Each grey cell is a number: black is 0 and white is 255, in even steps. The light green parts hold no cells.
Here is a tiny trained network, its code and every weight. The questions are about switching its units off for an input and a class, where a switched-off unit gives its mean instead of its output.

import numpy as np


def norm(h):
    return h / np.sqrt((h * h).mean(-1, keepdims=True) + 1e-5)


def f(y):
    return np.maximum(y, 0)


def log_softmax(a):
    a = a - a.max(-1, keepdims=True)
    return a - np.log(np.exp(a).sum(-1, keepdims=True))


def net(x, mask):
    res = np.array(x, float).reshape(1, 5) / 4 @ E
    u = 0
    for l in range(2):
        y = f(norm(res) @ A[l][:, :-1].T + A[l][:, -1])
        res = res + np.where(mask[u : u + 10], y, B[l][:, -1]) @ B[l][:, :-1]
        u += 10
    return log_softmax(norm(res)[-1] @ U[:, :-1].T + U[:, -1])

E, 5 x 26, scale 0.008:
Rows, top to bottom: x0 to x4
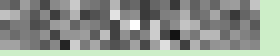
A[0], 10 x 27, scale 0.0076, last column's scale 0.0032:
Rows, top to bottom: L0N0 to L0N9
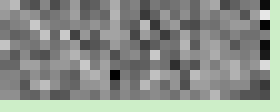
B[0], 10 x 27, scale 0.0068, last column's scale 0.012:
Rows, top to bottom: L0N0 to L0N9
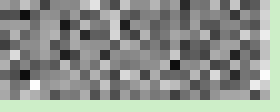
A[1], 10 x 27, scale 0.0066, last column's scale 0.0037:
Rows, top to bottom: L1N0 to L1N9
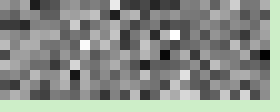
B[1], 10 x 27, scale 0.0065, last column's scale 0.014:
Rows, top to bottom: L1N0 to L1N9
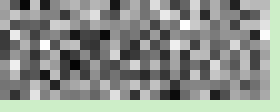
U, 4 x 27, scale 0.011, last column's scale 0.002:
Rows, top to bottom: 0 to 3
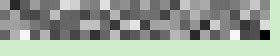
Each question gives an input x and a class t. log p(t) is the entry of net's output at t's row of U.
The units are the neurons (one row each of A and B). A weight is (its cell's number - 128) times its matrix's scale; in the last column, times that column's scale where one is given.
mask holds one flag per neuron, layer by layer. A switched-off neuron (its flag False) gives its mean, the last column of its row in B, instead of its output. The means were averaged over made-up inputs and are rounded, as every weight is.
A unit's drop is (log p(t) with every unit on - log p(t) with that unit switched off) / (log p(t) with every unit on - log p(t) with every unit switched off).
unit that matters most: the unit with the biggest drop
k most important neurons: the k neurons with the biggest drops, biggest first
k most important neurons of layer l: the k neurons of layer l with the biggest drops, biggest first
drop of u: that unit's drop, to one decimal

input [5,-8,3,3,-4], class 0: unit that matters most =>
L0N6
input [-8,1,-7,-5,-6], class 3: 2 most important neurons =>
[L0N2, L0N7]
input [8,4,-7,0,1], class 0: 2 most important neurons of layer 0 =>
[L0N6, L0N5]
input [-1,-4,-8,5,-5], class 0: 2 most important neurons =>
[L0N6, L0N5]
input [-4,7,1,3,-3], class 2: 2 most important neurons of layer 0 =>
[L0N0, L0N4]
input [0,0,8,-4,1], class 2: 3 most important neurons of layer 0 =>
[L0N3, L0N2, L0N1]
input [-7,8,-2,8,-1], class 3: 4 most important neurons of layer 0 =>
[L0N7, L0N3, L0N0, L0N9]
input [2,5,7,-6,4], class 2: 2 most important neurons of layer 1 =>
[L1N1, L1N8]
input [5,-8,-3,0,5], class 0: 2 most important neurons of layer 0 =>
[L0N6, L0N0]
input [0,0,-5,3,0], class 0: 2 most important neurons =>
[L0N6, L1N0]
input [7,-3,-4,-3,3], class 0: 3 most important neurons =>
[L0N6, L1N0, L0N5]
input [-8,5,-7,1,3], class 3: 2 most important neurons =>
[L0N7, L1N4]
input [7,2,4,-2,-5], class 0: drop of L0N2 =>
0.1
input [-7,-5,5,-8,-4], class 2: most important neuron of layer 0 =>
[L0N3]
